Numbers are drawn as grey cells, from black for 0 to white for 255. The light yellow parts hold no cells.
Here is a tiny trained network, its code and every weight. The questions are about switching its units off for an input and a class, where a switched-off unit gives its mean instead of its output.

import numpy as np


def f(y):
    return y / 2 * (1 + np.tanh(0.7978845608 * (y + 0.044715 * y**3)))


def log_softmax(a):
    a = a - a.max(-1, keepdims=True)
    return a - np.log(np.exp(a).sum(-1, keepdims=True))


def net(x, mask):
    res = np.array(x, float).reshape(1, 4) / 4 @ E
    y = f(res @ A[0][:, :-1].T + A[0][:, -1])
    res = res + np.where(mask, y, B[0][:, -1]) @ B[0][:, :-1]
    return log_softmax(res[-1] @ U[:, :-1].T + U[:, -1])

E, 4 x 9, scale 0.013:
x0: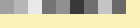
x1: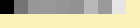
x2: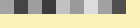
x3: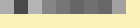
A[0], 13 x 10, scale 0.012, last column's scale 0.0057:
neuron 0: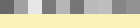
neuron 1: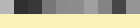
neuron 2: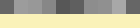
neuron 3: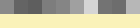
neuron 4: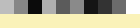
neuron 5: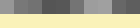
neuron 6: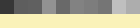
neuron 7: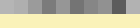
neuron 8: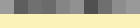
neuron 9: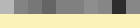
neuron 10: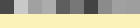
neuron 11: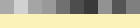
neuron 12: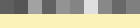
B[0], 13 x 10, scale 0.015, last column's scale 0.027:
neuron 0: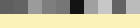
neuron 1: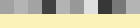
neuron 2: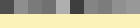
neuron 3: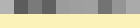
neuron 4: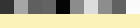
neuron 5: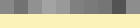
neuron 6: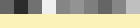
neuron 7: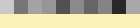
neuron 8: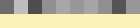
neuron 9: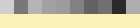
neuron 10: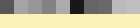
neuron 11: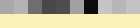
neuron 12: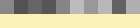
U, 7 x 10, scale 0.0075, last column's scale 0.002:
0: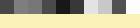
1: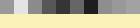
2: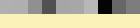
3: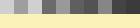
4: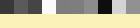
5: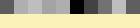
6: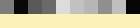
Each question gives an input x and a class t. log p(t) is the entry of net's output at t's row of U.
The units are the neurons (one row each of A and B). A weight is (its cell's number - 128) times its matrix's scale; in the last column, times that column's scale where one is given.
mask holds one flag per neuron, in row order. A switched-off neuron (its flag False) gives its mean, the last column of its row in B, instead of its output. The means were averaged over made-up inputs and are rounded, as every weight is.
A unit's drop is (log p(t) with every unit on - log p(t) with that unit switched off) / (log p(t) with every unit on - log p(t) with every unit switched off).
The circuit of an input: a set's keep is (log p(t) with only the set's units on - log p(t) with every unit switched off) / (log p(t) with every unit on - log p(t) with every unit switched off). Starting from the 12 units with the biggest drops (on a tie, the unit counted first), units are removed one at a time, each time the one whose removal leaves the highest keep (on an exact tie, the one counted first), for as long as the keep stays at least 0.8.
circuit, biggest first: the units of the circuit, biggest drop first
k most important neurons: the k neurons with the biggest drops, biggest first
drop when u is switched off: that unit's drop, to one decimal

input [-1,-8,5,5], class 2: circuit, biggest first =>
neuron 1
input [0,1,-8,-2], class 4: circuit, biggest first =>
neuron 6; neuron 0
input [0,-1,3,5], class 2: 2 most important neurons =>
neuron 4; neuron 11
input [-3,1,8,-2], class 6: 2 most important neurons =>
neuron 12; neuron 4
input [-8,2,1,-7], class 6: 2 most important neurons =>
neuron 3; neuron 10
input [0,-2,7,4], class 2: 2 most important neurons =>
neuron 1; neuron 11
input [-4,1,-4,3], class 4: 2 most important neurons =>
neuron 6; neuron 0
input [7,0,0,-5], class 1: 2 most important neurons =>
neuron 11; neuron 4
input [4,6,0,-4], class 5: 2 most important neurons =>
neuron 4; neuron 10
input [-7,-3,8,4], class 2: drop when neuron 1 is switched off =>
0.1
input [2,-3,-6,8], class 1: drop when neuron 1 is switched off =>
0.0
